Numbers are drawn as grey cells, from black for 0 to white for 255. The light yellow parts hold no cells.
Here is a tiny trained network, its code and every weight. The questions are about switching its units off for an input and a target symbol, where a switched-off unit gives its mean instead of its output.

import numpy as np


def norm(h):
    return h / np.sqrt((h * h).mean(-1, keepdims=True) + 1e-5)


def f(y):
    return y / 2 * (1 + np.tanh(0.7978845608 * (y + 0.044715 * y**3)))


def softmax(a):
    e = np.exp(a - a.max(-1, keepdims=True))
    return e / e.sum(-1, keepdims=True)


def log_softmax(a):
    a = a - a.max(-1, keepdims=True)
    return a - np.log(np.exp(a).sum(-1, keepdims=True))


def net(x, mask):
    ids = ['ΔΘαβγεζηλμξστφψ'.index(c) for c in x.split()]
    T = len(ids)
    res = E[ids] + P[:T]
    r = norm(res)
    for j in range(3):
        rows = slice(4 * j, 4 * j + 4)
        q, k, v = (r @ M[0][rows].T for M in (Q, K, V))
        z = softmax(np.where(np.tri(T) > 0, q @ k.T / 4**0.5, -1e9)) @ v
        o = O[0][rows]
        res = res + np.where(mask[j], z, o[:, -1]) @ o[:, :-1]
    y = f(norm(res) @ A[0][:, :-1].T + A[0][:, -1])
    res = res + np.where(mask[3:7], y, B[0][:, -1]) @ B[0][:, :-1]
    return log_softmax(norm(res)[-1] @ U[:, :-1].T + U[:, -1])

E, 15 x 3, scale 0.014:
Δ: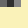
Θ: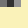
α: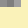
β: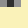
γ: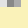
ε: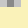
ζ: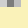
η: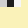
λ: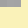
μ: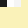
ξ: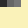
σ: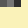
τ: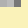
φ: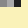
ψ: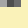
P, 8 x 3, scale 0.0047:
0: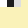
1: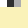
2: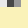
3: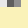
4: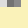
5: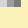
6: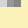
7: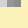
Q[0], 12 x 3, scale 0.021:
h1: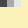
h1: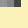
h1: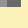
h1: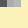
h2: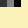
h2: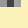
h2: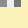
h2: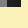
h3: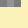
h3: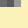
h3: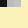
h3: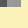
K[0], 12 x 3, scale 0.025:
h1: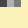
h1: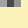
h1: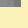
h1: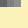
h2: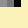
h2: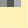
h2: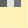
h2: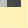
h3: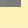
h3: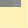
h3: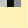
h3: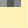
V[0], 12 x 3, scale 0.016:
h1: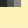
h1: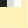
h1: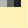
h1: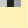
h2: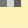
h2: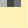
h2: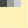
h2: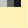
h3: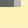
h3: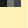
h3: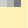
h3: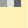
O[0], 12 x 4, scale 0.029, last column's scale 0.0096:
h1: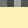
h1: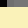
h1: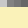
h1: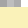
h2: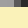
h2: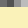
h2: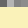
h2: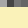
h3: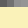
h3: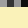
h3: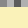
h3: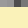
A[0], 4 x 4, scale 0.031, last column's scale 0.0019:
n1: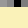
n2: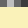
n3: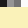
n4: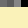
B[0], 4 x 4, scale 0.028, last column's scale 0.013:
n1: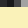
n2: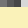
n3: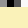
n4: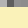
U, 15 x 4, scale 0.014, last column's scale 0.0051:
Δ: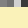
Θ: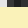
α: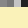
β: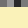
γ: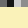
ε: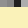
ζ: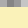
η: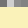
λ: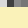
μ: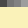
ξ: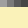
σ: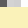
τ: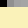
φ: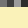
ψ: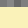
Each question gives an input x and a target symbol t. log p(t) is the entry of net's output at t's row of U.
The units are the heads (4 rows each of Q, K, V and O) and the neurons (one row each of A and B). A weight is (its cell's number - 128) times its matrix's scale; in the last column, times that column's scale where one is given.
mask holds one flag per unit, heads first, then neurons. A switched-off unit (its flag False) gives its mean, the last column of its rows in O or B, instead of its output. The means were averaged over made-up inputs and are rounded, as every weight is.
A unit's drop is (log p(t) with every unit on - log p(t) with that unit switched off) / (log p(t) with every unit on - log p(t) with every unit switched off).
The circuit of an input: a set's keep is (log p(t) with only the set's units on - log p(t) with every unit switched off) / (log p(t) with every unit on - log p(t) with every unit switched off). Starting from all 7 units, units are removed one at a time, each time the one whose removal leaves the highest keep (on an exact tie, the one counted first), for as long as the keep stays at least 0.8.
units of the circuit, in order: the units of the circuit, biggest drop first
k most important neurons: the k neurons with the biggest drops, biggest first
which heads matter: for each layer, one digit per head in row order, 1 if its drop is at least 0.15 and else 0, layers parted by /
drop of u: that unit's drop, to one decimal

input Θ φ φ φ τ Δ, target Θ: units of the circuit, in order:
h1
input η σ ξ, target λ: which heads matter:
110
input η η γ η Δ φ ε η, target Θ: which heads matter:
101
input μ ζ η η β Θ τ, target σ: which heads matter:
100
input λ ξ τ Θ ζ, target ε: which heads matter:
001
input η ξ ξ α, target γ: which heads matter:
000
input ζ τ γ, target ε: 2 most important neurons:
n1; n2
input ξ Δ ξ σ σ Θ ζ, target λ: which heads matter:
101
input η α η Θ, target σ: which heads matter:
100
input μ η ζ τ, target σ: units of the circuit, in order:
h1; n3
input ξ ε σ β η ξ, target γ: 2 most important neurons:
n3; n2
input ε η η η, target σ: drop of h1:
0.9
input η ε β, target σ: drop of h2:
0.1
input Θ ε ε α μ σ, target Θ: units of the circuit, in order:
h2
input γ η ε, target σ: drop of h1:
0.9
